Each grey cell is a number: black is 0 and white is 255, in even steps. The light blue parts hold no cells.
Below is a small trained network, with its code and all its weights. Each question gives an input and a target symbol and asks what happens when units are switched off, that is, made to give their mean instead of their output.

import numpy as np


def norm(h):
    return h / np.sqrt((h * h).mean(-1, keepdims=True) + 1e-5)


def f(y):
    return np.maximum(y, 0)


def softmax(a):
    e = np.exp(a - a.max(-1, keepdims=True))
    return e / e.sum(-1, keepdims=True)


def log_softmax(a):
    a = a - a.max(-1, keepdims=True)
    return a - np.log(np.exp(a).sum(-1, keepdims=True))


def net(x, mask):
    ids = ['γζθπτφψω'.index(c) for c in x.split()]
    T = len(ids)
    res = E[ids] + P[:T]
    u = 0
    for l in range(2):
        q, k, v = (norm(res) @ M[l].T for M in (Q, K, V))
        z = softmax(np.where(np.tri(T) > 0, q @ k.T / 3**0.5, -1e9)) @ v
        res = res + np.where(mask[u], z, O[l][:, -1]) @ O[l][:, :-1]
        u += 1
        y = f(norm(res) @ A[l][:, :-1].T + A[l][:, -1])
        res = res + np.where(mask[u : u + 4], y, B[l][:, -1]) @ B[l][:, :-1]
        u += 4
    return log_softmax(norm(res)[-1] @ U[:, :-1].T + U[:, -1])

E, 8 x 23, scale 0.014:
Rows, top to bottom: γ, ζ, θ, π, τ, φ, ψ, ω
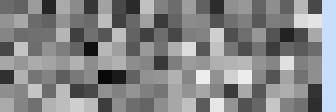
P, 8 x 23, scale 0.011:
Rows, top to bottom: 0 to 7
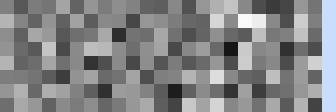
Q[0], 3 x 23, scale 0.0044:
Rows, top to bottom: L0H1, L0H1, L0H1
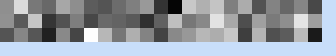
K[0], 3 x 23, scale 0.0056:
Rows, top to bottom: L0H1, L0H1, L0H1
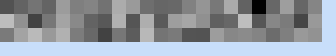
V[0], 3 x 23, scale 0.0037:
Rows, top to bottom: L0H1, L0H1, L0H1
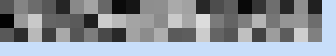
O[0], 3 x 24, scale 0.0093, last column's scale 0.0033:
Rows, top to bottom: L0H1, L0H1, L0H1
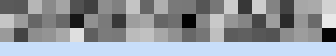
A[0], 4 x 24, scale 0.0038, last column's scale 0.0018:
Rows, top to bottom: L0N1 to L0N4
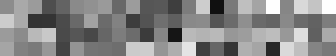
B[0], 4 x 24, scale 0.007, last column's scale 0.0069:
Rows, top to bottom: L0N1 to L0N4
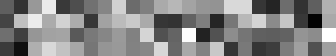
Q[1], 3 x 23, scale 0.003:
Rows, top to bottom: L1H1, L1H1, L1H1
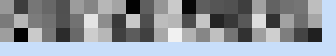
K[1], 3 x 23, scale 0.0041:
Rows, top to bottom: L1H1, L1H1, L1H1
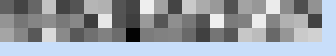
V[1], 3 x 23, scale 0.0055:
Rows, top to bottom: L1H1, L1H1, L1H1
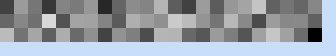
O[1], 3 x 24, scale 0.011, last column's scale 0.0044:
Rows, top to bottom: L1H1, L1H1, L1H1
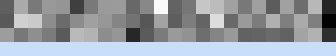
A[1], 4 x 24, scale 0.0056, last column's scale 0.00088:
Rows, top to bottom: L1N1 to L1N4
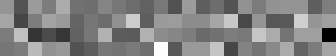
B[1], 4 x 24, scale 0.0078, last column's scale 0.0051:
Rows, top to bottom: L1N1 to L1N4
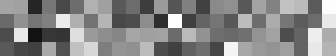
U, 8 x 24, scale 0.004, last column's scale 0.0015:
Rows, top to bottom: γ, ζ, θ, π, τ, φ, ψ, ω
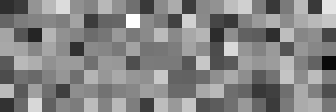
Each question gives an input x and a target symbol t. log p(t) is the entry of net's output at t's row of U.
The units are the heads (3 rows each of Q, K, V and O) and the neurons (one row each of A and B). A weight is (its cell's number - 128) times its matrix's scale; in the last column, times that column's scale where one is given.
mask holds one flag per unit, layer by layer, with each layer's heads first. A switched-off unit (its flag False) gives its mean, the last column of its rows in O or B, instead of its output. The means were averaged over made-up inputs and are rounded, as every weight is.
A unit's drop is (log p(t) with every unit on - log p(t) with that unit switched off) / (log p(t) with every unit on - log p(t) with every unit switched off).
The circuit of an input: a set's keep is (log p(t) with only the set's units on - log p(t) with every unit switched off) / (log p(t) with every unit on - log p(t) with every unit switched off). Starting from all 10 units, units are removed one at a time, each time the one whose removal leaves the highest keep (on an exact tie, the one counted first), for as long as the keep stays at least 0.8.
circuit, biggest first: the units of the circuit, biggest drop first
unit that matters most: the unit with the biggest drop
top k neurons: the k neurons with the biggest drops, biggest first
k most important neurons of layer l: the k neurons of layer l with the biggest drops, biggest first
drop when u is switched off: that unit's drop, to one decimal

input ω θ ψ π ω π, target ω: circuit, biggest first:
L0H1; L1H1
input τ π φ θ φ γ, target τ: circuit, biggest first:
L0H1; L0N2
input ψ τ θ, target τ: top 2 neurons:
L0N2; L0N3
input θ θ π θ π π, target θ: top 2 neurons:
L0N3; L0N1
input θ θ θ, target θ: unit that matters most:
L1H1
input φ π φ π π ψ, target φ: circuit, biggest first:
L1H1; L1N4
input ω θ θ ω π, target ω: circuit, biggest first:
L1H1; L0H1
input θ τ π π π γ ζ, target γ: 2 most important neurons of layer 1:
L1N2; L1N3
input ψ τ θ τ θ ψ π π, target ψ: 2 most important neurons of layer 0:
L0N3; L0N2
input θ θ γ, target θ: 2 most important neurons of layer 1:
L1N2; L1N1
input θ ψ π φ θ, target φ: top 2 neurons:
L1N4; L0N3
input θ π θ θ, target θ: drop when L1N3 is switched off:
0.0
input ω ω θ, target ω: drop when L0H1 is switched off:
0.5
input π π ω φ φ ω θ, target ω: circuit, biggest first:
L1H1
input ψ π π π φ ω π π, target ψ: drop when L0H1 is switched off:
0.7
